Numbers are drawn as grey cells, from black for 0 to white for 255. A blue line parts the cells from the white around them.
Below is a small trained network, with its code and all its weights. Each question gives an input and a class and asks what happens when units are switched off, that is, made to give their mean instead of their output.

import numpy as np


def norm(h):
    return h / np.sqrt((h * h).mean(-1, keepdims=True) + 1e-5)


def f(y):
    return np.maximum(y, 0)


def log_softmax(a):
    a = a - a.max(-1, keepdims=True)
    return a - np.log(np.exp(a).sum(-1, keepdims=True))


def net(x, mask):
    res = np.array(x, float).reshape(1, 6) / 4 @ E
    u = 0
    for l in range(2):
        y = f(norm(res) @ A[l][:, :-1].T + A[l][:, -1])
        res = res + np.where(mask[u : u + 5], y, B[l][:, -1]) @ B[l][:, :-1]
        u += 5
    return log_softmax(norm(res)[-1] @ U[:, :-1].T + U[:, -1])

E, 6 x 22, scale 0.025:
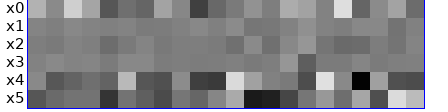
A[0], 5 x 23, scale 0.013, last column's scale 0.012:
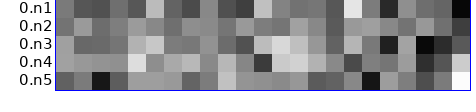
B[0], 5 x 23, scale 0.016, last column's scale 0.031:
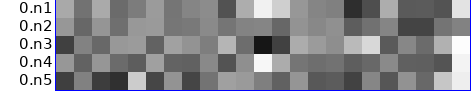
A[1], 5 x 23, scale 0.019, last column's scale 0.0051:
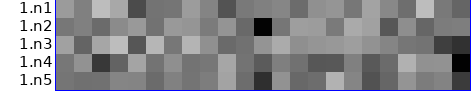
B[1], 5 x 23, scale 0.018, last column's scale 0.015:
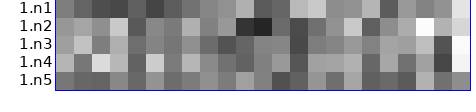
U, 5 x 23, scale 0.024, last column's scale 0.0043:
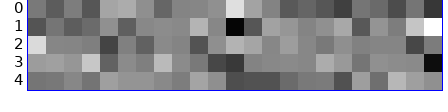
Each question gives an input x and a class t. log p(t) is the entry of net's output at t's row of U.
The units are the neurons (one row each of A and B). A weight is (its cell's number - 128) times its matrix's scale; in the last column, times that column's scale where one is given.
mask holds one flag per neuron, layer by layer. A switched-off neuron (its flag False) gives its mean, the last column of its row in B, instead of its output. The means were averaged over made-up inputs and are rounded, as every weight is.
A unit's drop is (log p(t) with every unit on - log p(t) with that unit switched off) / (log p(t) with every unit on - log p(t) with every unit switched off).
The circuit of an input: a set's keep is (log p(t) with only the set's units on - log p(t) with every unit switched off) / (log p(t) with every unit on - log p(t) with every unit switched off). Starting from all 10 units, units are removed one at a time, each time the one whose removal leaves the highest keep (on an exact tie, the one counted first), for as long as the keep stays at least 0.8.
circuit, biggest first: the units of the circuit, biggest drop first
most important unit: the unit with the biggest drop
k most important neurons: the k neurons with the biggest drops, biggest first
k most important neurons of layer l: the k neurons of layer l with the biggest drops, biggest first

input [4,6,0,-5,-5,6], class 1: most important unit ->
0.n5
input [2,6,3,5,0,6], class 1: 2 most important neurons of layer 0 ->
[0.n4; 0.n5]
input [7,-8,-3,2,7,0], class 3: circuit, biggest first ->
[0.n3; 0.n5]
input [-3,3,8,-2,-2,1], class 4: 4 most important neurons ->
[0.n4; 0.n1; 1.n4; 0.n3]
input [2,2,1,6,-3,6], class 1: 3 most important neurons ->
[0.n5; 0.n4; 0.n1]
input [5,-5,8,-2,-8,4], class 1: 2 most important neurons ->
[0.n5; 1.n1]
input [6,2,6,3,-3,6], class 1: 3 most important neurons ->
[0.n4; 0.n1; 0.n5]
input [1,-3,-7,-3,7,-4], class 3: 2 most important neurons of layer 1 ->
[1.n2; 1.n1]
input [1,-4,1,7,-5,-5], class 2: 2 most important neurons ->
[0.n5; 1.n3]
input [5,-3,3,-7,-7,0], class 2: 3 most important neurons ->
[0.n3; 0.n5; 1.n3]
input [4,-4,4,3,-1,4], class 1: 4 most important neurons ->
[0.n5; 0.n4; 0.n1; 0.n3]
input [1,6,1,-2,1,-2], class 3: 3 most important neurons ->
[0.n3; 0.n5; 1.n2]
